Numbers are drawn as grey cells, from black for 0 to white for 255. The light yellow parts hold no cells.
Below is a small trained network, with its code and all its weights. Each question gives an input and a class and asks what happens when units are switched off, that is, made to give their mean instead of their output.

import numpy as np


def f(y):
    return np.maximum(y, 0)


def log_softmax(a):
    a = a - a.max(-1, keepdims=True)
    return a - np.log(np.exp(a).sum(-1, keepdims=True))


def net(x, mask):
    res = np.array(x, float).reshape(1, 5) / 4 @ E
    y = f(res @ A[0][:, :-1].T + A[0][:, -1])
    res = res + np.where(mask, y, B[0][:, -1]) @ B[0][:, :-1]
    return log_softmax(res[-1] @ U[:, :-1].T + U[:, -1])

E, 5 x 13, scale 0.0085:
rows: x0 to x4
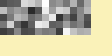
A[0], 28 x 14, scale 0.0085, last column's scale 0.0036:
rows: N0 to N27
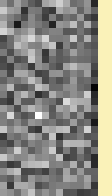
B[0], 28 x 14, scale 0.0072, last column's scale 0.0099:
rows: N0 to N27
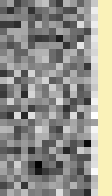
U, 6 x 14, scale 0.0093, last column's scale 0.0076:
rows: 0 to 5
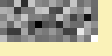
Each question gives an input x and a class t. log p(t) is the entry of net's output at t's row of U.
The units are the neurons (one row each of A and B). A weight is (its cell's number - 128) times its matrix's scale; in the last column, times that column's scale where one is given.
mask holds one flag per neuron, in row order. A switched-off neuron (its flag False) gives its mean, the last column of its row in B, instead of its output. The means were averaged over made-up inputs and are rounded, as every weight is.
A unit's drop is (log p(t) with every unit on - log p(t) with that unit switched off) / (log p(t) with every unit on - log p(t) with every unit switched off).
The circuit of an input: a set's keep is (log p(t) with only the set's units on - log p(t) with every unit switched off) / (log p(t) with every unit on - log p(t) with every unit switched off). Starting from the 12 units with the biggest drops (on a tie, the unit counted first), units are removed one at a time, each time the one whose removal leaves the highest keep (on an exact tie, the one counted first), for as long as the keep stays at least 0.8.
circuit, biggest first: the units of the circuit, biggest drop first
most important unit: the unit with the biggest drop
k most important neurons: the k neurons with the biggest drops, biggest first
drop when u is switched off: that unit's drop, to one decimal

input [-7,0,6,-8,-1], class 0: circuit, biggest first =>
[N13]
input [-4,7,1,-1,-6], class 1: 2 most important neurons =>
[N18; N0]
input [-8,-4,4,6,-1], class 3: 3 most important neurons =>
[N24; N2; N13]
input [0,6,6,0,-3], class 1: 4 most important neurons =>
[N18; N0; N3; N1]
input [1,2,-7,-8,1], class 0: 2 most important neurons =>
[N13; N10]
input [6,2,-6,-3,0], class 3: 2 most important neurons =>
[N23; N5]
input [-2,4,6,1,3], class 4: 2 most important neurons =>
[N21; N6]
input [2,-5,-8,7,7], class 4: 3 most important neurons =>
[N3; N15; N1]
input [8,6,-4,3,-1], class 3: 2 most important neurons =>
[N23; N5]
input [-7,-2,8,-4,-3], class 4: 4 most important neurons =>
[N21; N6; N23; N5]
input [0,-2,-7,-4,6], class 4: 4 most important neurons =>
[N3; N1; N15; N27]
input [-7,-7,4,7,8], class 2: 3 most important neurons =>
[N14; N9; N20]
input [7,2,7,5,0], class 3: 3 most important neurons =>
[N5; N23; N3]
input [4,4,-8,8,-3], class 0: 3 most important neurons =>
[N16; N12; N21]
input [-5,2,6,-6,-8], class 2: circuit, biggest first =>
[N27]
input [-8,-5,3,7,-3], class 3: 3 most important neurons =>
[N24; N2; N13]
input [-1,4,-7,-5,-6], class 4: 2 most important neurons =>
[N3; N1]
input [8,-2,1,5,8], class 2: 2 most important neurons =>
[N14; N20]
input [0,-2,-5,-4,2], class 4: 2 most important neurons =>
[N3; N16]
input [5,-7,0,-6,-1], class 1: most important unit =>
N11
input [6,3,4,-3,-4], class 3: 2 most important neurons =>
[N5; N23]
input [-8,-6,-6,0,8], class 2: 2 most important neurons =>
[N14; N9]
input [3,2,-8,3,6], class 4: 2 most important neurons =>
[N3; N15]
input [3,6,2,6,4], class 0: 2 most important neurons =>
[N16; N12]
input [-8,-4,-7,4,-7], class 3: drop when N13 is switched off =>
0.1
